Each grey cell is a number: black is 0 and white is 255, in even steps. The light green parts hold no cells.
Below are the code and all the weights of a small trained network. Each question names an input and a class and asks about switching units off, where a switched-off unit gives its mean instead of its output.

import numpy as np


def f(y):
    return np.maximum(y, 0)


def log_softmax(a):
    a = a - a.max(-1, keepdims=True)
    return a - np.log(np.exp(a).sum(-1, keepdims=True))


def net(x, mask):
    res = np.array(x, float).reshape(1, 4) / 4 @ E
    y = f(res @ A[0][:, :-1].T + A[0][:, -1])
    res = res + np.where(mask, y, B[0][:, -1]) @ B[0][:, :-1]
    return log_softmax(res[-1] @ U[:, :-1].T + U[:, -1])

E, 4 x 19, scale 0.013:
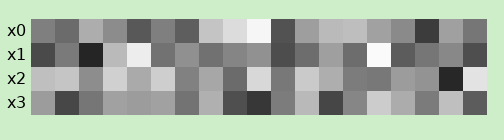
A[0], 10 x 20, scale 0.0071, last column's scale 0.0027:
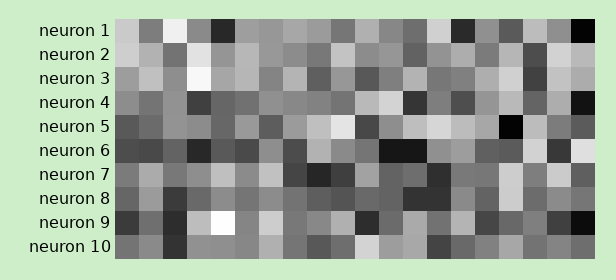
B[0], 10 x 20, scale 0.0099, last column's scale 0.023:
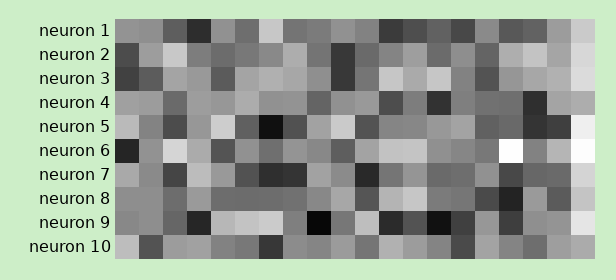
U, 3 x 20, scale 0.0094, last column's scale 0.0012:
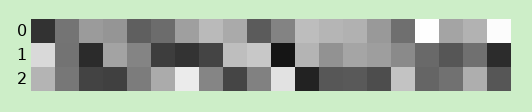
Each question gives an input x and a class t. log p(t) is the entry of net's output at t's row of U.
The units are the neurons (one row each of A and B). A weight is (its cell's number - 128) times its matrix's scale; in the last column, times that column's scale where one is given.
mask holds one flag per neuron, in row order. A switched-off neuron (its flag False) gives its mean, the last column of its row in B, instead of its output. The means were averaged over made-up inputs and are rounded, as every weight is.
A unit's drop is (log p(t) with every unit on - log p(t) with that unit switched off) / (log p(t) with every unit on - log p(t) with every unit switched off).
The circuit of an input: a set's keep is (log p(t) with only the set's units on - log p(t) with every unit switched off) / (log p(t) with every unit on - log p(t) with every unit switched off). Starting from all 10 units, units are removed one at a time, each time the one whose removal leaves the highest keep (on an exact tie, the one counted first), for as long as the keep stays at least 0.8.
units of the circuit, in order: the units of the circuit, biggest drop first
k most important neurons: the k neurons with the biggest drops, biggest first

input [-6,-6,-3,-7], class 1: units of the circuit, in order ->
neuron 7
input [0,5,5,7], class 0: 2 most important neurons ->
neuron 3; neuron 2
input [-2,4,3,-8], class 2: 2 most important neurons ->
neuron 6; neuron 9
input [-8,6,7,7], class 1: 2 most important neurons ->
neuron 7; neuron 6
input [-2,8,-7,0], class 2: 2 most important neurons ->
neuron 9; neuron 3
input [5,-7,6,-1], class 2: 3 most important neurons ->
neuron 1; neuron 6; neuron 4
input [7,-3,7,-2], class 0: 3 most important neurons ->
neuron 3; neuron 2; neuron 7
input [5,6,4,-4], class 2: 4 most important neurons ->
neuron 9; neuron 6; neuron 7; neuron 8
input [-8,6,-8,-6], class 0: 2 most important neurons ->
neuron 6; neuron 5
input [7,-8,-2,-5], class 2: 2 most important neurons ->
neuron 1; neuron 7
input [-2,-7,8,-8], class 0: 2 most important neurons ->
neuron 3; neuron 9
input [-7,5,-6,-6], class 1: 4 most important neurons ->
neuron 7; neuron 8; neuron 3; neuron 2
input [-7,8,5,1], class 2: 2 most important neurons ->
neuron 9; neuron 5
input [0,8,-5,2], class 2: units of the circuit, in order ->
neuron 9
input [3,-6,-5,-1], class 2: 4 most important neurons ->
neuron 1; neuron 3; neuron 2; neuron 4
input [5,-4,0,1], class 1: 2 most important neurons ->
neuron 9; neuron 5
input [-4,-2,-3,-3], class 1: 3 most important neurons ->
neuron 3; neuron 2; neuron 9
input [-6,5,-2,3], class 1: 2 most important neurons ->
neuron 7; neuron 8
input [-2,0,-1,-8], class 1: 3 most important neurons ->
neuron 9; neuron 3; neuron 2
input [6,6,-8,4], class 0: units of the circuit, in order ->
neuron 6
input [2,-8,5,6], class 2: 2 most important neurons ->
neuron 1; neuron 6
